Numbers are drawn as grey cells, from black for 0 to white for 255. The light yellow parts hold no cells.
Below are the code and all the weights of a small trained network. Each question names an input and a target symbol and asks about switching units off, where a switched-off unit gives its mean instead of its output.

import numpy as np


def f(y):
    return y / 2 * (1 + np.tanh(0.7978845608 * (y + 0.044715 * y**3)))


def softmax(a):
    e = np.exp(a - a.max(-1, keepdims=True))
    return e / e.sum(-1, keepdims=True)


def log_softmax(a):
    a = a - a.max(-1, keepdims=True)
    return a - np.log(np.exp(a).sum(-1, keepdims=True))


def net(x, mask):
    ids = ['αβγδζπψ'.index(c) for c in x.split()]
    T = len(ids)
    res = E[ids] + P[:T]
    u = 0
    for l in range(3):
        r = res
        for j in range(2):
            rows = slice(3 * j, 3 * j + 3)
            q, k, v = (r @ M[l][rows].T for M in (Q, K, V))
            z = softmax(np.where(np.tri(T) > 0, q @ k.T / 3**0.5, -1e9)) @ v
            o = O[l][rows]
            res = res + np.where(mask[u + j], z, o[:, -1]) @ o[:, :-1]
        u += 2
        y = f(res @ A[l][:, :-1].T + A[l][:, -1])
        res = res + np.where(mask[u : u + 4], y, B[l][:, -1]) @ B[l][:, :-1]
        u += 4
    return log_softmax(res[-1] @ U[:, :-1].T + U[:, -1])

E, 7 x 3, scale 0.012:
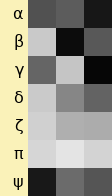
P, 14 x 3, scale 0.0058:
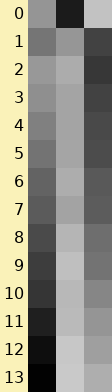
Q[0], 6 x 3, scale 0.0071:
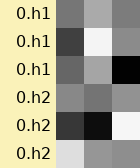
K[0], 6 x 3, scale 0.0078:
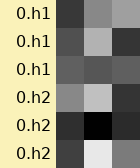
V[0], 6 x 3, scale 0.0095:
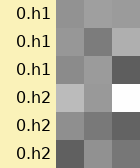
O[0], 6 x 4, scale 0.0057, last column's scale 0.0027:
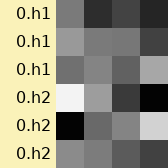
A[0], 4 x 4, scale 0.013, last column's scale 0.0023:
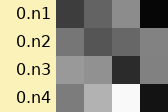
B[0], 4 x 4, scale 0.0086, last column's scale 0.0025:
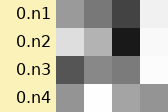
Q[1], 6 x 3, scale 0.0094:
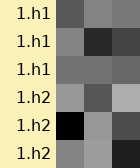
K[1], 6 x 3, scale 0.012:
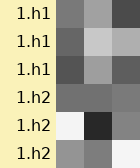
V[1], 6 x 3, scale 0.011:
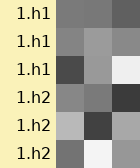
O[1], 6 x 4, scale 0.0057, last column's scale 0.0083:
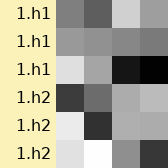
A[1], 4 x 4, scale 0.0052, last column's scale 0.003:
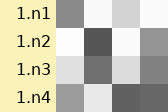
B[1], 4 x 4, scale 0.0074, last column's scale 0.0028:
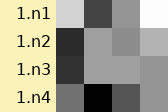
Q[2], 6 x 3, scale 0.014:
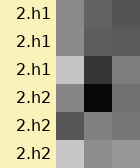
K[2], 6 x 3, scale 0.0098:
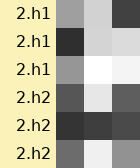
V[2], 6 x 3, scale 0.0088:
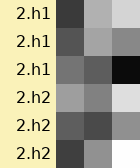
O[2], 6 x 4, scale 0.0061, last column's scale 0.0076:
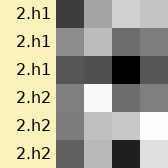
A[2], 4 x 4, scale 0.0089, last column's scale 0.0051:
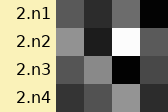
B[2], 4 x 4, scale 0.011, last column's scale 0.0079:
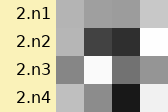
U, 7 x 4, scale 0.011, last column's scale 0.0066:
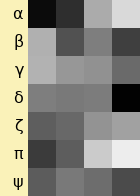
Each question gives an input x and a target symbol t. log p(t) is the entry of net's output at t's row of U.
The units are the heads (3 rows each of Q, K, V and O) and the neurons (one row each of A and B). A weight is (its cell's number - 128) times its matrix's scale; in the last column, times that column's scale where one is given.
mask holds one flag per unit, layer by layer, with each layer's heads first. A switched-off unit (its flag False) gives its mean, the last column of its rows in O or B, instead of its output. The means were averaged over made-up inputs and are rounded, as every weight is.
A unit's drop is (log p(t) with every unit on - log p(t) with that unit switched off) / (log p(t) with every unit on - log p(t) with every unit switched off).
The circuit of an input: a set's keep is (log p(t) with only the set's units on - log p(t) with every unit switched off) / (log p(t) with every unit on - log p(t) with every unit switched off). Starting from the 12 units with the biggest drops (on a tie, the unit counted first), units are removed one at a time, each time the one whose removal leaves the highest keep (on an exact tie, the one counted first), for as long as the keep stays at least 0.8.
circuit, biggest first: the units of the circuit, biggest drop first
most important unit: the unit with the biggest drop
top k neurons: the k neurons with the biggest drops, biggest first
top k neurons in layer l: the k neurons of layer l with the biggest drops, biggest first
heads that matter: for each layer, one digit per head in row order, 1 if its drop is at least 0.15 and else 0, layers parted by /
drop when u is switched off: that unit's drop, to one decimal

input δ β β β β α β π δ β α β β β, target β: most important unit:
1.n1
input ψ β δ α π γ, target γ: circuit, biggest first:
0.h2, 1.h2
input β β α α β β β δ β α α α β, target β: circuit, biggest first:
2.n2, 2.h2
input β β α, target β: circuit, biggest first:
1.h2, 2.n4, 2.h2, 2.n2
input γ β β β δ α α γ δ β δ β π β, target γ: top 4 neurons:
0.n4, 0.n2, 0.n1, 0.n3
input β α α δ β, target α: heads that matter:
00 / 11 / 00
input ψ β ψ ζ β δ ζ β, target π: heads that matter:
01 / 00 / 10
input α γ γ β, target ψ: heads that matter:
01 / 01 / 10
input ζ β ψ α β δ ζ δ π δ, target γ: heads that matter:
01 / 11 / 01
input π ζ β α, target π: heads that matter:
11 / 01 / 00
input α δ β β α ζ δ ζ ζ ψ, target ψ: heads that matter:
00 / 00 / 10
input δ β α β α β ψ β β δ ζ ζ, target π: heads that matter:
00 / 10 / 01
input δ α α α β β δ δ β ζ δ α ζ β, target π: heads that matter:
01 / 11 / 10
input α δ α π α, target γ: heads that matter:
00 / 01 / 00
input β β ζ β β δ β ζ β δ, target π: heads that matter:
01 / 00 / 00
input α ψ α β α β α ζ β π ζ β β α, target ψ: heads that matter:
01 / 00 / 10
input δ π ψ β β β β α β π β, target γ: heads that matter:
00 / 11 / 10
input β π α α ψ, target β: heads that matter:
00 / 01 / 00
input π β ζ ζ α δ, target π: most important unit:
0.h1
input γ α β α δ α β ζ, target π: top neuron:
0.n4
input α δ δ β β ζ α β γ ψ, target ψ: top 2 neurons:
2.n4, 2.n3
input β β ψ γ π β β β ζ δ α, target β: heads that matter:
00 / 01 / 01
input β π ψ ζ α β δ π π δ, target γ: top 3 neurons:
0.n4, 1.n1, 0.n2
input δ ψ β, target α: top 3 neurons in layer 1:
1.n1, 1.n4, 1.n2
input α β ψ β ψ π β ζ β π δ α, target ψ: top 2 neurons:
1.n1, 2.n3
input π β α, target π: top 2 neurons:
2.n4, 2.n2
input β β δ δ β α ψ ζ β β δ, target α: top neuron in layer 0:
0.n2
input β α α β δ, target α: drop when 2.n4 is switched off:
-0.1
